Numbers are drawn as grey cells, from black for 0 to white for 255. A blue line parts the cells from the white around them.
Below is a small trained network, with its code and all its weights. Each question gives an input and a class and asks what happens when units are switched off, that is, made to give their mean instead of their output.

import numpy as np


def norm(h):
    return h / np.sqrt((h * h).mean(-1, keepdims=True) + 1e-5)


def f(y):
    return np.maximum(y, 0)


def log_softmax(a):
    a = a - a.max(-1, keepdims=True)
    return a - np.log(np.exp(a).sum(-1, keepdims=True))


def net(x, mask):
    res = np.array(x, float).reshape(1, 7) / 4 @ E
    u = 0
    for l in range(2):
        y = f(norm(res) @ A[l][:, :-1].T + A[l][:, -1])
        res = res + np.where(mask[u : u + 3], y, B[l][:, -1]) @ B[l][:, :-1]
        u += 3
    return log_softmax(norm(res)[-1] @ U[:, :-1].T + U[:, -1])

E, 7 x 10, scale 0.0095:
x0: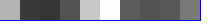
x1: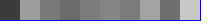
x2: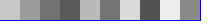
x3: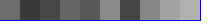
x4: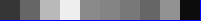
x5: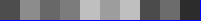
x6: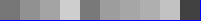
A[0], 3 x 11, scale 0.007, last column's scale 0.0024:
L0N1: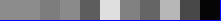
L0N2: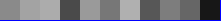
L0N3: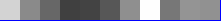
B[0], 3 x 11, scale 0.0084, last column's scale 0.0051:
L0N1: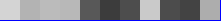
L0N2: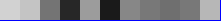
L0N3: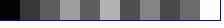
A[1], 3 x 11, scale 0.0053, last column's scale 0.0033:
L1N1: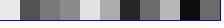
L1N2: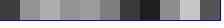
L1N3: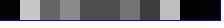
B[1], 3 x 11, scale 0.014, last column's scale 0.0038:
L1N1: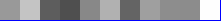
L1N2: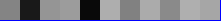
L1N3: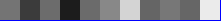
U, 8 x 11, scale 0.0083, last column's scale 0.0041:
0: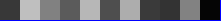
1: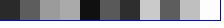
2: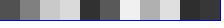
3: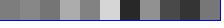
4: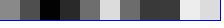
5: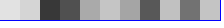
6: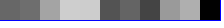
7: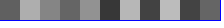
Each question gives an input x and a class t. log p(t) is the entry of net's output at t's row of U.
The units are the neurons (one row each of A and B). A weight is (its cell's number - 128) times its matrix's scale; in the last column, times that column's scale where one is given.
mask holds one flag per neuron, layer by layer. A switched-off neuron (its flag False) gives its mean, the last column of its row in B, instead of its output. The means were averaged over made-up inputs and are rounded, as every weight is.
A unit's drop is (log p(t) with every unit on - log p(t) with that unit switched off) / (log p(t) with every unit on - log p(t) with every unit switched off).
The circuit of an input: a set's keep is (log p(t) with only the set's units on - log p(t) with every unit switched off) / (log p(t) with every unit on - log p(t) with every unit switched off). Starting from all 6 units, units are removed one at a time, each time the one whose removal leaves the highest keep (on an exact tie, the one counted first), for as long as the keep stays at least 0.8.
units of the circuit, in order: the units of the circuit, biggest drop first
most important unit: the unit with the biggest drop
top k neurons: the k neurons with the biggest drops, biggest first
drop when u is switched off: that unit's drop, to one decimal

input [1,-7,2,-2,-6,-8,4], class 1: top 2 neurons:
(L0N3 L1N3)
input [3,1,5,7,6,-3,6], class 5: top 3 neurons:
(L1N1 L0N3 L1N2)
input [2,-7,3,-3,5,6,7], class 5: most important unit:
L1N1
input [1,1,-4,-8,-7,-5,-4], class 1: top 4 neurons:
(L0N3 L1N3 L1N1 L0N2)
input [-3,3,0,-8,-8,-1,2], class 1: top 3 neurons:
(L0N3 L1N3 L1N1)
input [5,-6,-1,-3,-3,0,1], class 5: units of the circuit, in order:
(L0N3 L1N1)
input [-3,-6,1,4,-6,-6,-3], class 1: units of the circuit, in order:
(L0N3 L1N3)
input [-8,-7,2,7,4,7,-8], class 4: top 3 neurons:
(L1N3 L0N1 L1N2)
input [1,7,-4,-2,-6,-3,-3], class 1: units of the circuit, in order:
(L0N3 L1N3 L1N1)
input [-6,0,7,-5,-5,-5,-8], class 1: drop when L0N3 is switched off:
1.0
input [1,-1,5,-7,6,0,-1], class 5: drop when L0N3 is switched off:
0.1
